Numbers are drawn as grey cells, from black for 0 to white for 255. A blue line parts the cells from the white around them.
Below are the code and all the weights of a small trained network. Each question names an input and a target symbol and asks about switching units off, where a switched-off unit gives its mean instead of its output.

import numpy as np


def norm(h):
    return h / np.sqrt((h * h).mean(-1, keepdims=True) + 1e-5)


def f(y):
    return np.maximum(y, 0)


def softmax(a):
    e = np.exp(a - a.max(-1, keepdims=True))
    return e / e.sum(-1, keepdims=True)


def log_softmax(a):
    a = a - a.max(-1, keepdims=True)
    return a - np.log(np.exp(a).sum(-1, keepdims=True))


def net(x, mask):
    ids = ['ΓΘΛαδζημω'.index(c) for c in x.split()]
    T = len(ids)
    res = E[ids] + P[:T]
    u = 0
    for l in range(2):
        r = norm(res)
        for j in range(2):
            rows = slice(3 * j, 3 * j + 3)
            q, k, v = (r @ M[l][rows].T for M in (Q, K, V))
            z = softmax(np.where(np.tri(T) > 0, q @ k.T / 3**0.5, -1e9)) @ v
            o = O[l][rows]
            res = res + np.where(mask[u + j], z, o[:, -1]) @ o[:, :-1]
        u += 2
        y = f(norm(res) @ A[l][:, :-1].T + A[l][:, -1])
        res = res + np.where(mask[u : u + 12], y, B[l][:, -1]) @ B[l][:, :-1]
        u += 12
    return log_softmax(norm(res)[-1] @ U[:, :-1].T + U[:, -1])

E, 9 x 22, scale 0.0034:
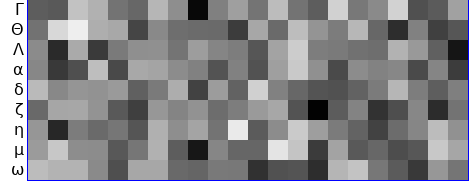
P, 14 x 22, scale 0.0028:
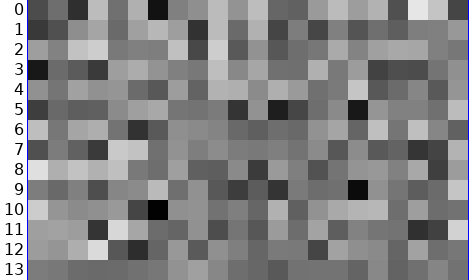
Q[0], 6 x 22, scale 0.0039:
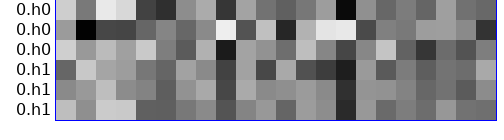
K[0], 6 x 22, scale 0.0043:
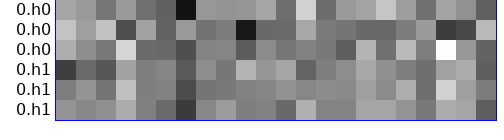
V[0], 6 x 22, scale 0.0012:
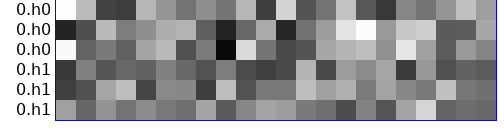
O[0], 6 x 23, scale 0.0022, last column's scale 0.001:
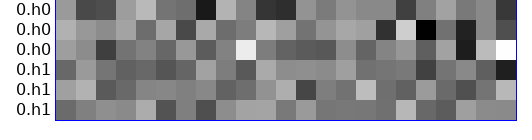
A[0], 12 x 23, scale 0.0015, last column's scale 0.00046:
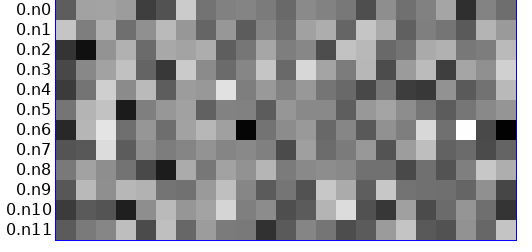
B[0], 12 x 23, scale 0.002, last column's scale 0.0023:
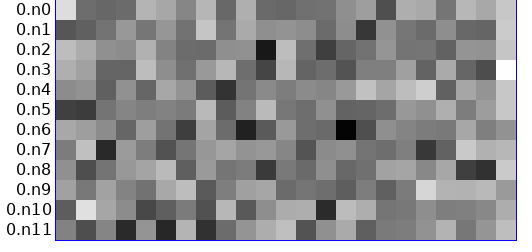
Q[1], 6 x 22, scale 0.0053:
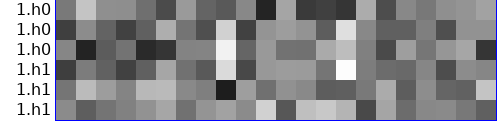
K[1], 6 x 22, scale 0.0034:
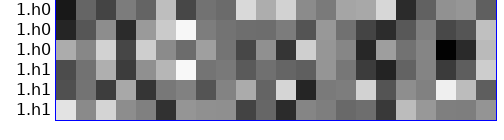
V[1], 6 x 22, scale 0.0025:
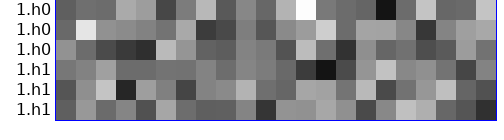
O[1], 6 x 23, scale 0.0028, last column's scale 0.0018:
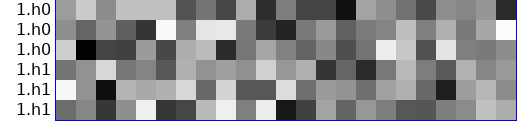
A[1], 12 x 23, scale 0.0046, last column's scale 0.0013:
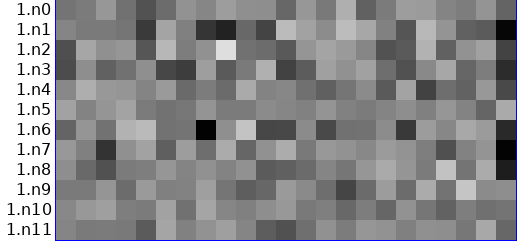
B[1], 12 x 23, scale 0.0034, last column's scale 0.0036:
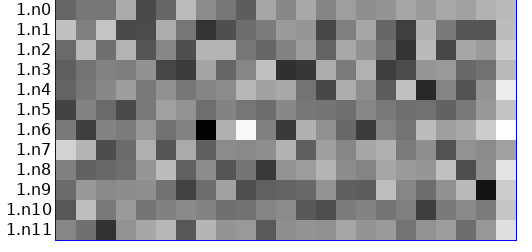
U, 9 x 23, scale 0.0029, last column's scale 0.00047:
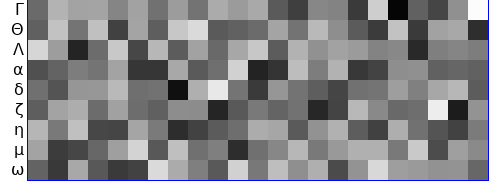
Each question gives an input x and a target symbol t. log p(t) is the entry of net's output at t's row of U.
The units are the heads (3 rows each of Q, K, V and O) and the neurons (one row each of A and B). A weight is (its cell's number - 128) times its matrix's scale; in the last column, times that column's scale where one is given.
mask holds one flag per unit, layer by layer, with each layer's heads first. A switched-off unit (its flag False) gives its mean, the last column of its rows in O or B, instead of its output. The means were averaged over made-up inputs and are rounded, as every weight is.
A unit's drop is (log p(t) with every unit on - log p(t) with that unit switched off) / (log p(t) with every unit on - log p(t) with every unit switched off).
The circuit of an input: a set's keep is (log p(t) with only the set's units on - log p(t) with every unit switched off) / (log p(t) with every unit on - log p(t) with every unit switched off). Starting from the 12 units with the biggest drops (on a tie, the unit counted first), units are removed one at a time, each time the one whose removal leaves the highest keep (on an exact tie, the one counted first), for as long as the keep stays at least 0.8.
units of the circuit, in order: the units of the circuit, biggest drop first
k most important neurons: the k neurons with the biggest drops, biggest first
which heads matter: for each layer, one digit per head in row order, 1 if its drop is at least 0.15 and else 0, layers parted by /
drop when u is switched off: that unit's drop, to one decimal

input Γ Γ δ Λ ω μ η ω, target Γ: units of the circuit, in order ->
(0.h0 1.n4)
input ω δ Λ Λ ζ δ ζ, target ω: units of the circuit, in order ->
(1.h0)
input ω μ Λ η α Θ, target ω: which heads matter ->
00 / 10
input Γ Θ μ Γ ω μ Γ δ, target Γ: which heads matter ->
10 / 00
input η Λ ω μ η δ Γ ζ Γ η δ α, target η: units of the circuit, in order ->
(1.h1 1.n1)
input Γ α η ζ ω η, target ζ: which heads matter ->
10 / 00
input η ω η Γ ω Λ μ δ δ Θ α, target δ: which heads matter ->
00 / 10
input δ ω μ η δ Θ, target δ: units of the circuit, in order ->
(1.n6 0.h0)
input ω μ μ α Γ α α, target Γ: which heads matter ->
10 / 10
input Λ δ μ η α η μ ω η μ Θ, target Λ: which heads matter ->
00 / 01
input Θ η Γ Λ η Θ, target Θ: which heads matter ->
00 / 10
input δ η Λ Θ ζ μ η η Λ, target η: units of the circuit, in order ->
(1.h1 1.h0 1.n1)
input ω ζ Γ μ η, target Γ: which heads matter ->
10 / 10
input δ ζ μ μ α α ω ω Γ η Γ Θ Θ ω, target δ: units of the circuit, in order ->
(1.n6 1.h0)
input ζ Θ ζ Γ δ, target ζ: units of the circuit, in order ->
(0.h0 1.n9)
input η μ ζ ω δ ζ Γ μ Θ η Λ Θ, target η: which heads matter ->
00 / 01
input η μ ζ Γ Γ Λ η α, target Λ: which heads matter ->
00 / 10
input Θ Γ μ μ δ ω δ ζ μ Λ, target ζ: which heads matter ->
10 / 10
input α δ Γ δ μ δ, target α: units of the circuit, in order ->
(1.h1 1.n3)
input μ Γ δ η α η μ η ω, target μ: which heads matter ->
00 / 00
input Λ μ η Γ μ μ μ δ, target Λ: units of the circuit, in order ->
(1.h1 1.n7)
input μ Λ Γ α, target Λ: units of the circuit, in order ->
(1.n7 1.h1)
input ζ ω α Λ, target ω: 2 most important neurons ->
(0.n10 1.n0)
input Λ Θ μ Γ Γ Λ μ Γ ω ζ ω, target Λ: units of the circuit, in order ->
(1.h1 1.h0)
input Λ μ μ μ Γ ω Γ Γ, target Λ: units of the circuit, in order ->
(1.h1 1.n7)
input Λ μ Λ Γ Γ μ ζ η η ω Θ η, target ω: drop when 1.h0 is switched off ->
0.2
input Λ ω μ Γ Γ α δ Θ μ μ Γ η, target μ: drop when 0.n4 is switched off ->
0.0
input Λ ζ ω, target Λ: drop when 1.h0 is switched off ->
0.2
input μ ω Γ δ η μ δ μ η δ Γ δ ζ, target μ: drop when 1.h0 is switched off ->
0.1
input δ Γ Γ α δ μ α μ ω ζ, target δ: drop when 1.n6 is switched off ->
0.3
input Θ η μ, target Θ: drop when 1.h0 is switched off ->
1.3
